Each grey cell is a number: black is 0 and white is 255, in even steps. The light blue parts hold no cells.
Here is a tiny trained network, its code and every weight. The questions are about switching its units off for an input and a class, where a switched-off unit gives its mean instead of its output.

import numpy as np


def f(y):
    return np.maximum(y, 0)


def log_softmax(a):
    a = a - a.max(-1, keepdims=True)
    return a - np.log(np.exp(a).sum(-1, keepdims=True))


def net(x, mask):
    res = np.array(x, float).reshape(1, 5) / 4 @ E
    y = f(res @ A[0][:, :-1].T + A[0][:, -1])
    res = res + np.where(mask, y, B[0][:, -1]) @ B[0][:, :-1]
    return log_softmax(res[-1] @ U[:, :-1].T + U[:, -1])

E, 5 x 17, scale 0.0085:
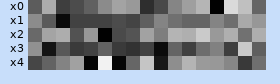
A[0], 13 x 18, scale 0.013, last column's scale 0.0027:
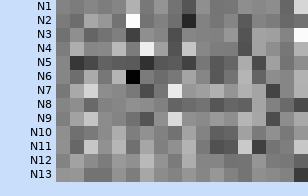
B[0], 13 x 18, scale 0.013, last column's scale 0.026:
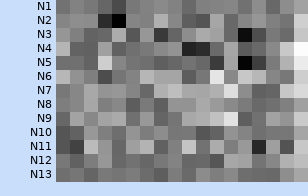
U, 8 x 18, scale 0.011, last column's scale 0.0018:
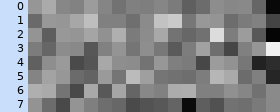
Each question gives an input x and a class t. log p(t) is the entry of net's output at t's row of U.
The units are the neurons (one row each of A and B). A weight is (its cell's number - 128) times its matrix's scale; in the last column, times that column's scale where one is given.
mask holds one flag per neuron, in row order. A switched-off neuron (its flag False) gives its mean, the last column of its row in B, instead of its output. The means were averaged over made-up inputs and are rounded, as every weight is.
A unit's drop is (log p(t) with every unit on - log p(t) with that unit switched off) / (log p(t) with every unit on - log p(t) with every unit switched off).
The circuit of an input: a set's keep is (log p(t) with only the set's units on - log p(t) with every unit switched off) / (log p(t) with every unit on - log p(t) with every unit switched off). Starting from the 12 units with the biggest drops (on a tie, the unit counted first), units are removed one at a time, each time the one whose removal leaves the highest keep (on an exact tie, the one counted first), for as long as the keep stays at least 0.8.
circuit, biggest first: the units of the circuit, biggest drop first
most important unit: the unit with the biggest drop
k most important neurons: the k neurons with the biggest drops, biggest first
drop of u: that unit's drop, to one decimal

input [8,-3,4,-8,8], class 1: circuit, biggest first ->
[N9 N7]
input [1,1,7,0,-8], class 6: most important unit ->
N6
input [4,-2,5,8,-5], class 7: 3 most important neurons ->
[N5 N7 N9]
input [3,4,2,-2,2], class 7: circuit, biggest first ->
[N6 N7 N11]
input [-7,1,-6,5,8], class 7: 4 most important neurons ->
[N5 N7 N6 N9]
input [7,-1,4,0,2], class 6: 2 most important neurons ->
[N5 N4]
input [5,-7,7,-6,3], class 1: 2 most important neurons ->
[N9 N7]
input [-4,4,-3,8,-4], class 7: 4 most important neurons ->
[N5 N7 N9 N2]
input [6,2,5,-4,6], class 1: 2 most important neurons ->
[N4 N6]
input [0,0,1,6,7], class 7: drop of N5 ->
0.3
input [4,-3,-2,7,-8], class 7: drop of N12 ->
0.0
